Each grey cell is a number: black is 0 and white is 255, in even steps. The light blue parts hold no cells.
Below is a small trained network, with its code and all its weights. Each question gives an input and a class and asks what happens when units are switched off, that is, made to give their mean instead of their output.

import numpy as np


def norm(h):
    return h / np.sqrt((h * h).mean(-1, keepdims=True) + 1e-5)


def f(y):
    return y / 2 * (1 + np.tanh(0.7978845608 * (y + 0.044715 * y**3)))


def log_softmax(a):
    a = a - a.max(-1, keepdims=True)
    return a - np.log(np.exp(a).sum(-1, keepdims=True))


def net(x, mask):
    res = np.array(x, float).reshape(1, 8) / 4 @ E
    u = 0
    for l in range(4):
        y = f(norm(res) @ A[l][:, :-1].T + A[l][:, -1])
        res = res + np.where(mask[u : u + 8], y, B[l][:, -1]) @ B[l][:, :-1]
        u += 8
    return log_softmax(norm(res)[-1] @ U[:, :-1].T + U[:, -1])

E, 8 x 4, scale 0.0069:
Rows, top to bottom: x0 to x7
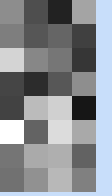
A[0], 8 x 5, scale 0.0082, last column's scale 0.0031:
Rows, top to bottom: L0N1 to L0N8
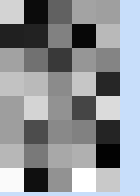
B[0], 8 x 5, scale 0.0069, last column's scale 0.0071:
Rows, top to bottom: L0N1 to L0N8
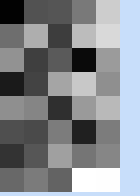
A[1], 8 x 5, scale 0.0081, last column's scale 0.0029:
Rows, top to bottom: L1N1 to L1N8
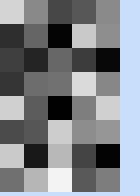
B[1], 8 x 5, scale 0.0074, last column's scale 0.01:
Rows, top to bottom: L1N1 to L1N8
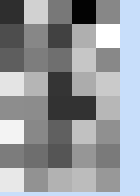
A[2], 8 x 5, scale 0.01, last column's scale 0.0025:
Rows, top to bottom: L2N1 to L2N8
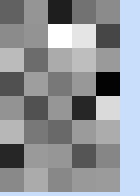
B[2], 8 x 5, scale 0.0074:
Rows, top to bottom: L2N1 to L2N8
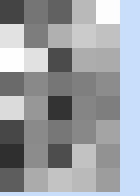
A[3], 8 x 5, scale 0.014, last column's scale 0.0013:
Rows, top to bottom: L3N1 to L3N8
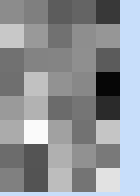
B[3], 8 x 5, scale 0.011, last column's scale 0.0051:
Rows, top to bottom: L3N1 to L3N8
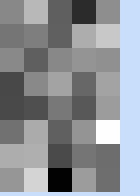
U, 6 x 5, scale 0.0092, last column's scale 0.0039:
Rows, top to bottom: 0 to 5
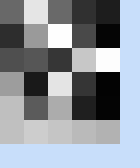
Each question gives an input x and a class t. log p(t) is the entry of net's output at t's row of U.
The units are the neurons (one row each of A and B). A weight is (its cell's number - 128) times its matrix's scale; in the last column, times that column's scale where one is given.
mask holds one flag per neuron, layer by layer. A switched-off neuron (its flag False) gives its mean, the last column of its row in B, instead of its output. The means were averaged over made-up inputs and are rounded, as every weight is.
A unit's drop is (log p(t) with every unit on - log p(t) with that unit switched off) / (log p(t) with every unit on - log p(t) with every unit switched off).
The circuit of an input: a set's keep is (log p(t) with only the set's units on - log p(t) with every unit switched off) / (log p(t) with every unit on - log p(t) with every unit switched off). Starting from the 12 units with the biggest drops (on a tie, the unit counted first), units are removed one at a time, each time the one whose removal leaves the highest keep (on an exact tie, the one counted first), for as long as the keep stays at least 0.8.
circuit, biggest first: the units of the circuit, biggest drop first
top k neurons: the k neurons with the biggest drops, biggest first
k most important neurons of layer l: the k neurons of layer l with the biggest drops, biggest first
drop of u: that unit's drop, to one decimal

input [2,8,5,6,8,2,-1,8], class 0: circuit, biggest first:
L0N8
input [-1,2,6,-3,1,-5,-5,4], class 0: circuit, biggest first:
L0N8, L0N1, L1N1
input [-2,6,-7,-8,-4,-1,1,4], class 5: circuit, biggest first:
L0N1, L0N2, L0N8, L1N2
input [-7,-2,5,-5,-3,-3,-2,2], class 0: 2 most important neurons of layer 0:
L0N5, L0N8
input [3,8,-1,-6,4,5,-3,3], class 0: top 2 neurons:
L0N5, L1N1
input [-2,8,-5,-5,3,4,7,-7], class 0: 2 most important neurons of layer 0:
L0N5, L0N8
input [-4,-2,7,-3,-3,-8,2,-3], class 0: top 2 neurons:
L0N8, L0N1
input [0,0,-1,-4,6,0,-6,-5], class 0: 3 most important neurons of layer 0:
L0N8, L0N1, L0N4
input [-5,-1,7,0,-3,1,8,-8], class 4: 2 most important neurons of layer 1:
L1N2, L1N5
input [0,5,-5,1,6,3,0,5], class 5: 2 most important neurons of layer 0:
L0N8, L0N1
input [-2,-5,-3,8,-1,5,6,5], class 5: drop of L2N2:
0.1
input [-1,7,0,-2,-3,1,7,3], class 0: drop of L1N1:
0.1
